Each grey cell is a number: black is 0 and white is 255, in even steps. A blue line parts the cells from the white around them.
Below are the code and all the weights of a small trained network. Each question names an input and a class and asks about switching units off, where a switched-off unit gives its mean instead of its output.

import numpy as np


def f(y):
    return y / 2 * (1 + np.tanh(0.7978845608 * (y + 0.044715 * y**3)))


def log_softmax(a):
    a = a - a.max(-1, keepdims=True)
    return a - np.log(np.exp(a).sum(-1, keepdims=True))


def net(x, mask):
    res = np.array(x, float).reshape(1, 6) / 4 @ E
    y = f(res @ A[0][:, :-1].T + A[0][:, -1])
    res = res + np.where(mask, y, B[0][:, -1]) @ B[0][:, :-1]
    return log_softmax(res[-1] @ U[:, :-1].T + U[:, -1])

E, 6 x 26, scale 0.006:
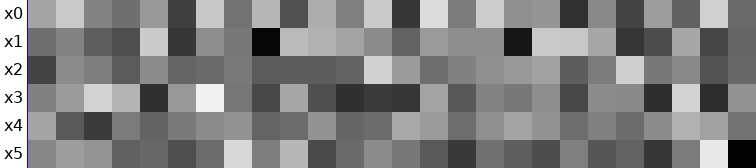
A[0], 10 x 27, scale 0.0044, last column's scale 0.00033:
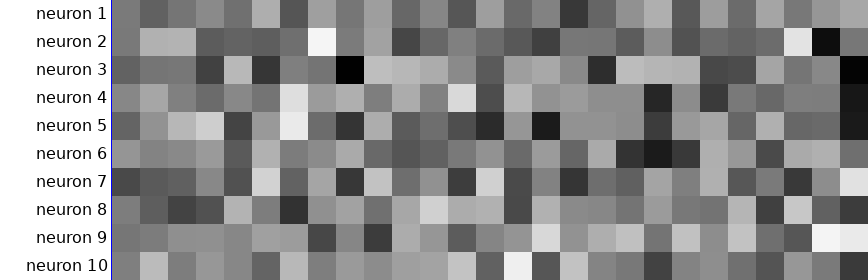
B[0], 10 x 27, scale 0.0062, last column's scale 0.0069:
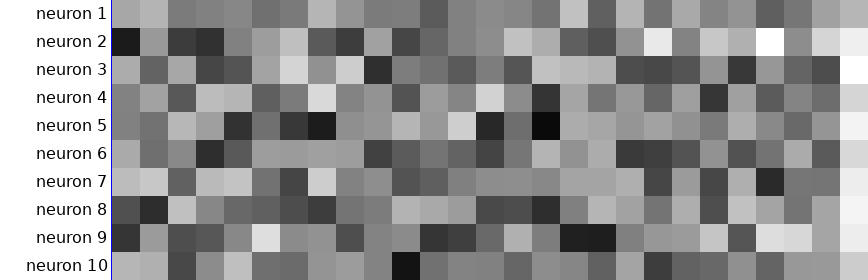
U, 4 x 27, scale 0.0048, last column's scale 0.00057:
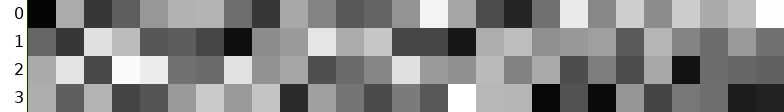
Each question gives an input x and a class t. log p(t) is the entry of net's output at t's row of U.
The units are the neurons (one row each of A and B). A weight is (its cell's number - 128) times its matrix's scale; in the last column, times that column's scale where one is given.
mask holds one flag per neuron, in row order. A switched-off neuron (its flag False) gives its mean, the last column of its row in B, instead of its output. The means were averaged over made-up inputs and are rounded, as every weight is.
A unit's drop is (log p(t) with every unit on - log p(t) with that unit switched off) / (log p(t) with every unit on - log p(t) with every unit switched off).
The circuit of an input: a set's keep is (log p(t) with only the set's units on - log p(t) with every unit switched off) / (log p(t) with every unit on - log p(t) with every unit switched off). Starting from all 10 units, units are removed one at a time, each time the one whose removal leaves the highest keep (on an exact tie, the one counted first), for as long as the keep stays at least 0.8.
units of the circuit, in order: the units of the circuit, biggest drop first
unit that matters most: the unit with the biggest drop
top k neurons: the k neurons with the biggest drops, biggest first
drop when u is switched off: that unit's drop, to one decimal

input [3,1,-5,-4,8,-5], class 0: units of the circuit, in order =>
(neuron 9)
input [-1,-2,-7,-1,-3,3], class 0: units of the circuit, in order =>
(neuron 3; neuron 2)
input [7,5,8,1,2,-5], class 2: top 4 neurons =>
(neuron 4; neuron 2; neuron 10; neuron 6)
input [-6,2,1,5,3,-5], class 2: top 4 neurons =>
(neuron 7; neuron 2; neuron 8; neuron 1)
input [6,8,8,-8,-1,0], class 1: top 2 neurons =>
(neuron 8; neuron 6)
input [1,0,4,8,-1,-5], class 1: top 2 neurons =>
(neuron 5; neuron 2)
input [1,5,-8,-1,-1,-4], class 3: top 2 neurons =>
(neuron 3; neuron 2)
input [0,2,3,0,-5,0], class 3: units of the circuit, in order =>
(neuron 2; neuron 5; neuron 4)
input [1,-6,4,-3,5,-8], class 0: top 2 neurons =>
(neuron 9; neuron 3)
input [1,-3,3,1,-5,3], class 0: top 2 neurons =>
(neuron 3; neuron 2)
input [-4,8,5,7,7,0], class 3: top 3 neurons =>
(neuron 3; neuron 8; neuron 4)
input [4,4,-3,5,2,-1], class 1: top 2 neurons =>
(neuron 5; neuron 7)
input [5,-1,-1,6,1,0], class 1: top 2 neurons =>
(neuron 5; neuron 7)
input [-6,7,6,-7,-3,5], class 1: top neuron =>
(neuron 8)
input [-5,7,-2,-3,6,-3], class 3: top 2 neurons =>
(neuron 3; neuron 4)
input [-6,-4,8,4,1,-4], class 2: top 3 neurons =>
(neuron 7; neuron 2; neuron 8)
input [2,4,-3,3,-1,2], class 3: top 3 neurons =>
(neuron 3; neuron 8; neuron 9)
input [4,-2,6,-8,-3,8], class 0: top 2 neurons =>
(neuron 2; neuron 5)
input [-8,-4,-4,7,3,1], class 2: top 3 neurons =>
(neuron 7; neuron 8; neuron 1)
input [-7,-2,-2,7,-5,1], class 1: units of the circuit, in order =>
(neuron 5)
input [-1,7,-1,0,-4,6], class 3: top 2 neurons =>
(neuron 3; neuron 9)
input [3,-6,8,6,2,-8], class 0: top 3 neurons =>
(neuron 9; neuron 3; neuron 8)
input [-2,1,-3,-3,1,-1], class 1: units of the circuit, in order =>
(neuron 2; neuron 10)
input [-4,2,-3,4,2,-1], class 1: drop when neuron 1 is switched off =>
-0.1
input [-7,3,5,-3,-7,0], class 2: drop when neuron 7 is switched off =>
0.3
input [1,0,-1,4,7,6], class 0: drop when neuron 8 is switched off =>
0.2
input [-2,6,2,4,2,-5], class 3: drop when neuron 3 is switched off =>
1.0
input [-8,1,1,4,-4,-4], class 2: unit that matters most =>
neuron 7
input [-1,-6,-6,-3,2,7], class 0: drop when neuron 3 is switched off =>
0.3
